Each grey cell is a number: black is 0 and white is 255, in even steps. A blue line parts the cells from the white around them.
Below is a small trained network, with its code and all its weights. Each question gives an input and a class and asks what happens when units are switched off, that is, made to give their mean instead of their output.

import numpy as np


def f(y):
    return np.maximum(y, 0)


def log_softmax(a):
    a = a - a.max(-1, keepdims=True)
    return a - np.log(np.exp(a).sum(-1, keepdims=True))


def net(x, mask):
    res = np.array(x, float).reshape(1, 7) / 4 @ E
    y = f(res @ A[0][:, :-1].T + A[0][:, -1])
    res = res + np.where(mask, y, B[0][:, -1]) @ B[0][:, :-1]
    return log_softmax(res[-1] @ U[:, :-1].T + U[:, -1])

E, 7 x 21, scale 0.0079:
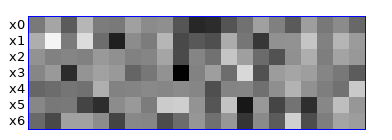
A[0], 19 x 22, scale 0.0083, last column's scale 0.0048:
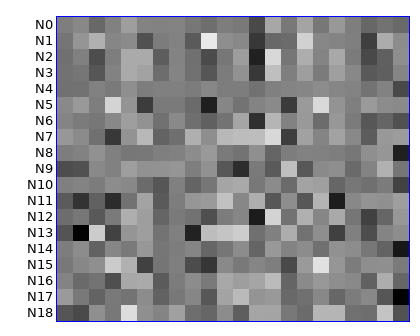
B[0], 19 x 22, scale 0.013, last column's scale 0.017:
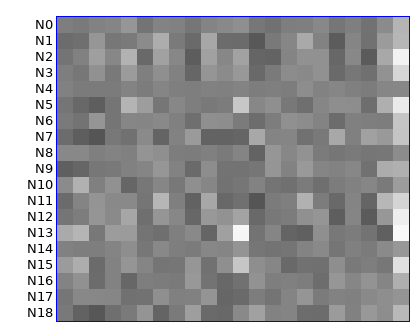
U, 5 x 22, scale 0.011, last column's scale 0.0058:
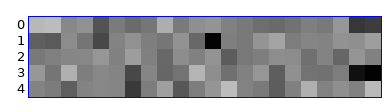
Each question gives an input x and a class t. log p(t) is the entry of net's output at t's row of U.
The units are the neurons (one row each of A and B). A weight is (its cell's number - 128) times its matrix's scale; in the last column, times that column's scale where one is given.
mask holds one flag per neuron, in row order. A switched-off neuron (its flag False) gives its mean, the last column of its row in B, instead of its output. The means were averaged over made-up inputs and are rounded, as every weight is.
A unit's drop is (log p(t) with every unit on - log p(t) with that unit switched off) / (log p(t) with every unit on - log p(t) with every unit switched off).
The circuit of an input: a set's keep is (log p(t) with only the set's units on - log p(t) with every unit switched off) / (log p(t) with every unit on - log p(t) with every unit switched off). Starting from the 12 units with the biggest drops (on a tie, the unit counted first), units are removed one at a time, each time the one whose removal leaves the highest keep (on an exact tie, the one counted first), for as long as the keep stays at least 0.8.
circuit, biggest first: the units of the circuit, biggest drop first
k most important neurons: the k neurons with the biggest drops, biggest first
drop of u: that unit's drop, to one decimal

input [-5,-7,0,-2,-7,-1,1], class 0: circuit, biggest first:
N13, N2
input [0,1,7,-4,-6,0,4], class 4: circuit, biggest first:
N2, N12
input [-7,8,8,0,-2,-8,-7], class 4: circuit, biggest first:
N7
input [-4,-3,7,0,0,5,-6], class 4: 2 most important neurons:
N7, N1
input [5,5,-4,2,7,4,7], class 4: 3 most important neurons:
N2, N11, N12
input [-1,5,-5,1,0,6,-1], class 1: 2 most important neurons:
N13, N15
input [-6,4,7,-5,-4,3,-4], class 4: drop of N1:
0.3
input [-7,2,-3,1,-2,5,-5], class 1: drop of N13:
0.2
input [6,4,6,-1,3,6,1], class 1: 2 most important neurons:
N13, N15
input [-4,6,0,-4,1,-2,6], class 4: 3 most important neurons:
N2, N11, N12
